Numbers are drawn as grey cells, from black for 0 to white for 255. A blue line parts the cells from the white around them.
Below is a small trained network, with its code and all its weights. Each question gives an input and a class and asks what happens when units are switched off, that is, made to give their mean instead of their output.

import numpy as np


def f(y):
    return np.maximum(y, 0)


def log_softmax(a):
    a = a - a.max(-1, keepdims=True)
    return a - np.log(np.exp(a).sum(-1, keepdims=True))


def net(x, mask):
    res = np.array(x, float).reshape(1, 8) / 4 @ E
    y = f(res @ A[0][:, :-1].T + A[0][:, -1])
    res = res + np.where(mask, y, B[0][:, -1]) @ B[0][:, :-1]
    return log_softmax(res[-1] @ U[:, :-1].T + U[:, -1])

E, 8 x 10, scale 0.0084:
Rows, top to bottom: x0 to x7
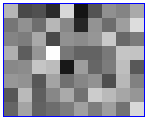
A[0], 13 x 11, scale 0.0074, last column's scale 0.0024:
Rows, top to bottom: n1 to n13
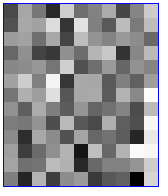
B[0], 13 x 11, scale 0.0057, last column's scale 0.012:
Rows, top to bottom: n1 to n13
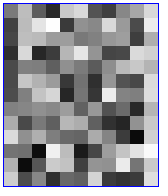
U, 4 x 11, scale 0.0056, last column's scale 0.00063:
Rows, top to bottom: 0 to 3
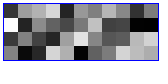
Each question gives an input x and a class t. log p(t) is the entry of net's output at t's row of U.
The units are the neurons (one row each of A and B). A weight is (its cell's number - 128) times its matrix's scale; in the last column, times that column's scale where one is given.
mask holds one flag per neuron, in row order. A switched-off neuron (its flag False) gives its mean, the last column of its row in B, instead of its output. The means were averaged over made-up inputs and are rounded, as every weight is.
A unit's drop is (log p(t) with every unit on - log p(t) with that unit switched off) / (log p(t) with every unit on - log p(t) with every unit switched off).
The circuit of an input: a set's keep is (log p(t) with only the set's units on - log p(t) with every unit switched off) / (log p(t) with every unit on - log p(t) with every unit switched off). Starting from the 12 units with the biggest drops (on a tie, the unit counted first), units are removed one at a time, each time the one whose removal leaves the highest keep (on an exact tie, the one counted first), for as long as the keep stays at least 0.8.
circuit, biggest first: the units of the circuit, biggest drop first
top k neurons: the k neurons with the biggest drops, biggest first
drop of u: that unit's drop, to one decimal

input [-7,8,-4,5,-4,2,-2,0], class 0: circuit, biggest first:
n2
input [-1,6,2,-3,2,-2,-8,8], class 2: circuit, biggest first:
n2, n7
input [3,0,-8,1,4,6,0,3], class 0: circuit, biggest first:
n2, n6
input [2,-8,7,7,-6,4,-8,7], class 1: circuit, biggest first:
n13, n11
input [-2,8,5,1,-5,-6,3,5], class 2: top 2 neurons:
n4, n1
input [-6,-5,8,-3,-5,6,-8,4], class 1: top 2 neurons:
n13, n10
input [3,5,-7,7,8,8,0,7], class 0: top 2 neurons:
n2, n6
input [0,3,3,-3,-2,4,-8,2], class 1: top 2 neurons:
n11, n4
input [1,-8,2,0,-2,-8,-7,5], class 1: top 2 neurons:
n13, n10
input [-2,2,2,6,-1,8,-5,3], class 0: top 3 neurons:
n2, n6, n7
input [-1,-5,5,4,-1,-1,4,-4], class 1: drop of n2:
0.1
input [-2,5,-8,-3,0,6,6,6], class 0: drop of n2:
0.1
